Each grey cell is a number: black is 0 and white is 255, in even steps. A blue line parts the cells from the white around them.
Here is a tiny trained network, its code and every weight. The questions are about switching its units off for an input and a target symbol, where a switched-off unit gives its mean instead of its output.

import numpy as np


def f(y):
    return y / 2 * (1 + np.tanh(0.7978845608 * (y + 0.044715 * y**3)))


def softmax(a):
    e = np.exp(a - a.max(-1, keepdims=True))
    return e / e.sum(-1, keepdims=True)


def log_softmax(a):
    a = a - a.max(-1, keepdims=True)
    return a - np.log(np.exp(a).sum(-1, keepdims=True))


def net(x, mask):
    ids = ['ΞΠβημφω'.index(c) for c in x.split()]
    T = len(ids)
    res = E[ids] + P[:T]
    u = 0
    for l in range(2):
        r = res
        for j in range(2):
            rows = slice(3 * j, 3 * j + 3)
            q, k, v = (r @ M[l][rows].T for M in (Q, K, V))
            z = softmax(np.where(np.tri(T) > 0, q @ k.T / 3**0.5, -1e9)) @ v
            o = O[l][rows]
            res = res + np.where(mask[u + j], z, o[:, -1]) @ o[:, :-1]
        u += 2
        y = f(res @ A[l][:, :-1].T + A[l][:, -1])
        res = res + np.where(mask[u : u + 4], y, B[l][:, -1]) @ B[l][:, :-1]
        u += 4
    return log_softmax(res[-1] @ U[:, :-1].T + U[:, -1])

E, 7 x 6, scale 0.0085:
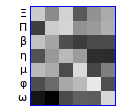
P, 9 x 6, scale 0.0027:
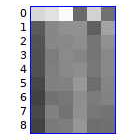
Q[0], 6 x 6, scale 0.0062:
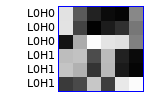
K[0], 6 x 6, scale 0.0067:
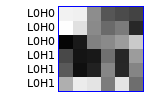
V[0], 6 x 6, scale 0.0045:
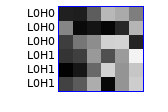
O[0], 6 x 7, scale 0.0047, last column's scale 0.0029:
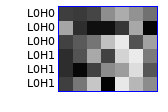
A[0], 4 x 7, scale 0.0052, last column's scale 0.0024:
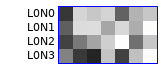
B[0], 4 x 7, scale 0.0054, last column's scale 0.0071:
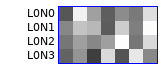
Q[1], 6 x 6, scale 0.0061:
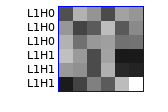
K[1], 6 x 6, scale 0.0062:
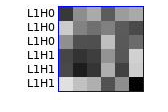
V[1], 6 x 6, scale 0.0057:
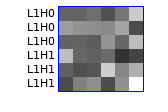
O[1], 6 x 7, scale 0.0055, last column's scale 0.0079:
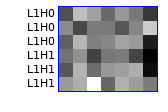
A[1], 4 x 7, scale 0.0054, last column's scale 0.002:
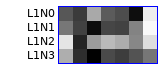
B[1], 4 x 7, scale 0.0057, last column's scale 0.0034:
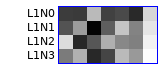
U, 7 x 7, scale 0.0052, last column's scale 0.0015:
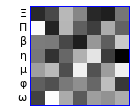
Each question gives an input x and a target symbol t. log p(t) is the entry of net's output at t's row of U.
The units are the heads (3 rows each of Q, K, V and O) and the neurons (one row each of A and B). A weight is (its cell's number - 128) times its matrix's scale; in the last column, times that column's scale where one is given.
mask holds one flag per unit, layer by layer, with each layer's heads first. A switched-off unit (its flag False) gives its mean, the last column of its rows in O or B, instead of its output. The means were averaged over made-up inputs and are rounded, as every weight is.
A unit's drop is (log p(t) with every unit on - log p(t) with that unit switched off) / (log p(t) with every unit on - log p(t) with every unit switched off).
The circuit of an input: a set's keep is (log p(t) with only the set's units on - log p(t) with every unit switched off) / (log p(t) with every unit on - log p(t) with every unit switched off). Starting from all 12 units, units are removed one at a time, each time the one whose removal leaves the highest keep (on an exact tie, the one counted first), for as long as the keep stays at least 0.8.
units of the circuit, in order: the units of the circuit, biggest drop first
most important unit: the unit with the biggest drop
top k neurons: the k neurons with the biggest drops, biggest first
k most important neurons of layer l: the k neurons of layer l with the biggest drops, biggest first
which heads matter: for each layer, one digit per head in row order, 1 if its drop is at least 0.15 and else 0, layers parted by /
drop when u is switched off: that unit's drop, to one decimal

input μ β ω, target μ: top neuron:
L0N3
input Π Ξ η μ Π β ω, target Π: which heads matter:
11 / 01
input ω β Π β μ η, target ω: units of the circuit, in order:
L1H0, L1H1, L0H1
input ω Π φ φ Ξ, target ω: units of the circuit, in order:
L1H0, L0H1, L1H1
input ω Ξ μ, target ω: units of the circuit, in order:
L1H0, L0H1
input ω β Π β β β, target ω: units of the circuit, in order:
L1H0, L1H1, L0H1
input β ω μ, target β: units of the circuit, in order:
L0H1, L1H1, L0H0, L1N1
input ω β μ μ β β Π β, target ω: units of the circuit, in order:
L1H1, L1H0, L0H1
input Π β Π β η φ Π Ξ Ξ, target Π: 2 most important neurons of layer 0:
L0N1, L0N0
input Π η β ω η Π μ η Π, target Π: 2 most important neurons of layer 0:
L0N1, L0N0
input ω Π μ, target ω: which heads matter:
11 / 11
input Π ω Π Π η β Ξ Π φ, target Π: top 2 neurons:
L0N0, L0N1
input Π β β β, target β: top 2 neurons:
L1N3, L1N1
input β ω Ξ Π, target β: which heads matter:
11 / 01
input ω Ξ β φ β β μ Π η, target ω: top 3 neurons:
L0N3, L1N2, L0N2
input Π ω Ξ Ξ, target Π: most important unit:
L0H0
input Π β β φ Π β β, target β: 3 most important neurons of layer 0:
L0N1, L0N2, L0N0
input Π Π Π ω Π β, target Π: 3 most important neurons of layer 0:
L0N0, L0N1, L0N2
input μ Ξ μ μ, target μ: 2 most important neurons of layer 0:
L0N3, L0N1
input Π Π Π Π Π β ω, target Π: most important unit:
L1H1
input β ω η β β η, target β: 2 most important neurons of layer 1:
L1N1, L1N3
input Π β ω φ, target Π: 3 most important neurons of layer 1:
L1N2, L1N1, L1N3
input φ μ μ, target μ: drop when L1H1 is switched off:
0.2
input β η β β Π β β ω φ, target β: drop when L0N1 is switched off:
0.1
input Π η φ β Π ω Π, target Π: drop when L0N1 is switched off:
0.3
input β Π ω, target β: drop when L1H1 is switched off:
0.9
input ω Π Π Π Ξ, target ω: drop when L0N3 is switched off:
0.0
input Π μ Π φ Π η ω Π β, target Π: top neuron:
L0N0
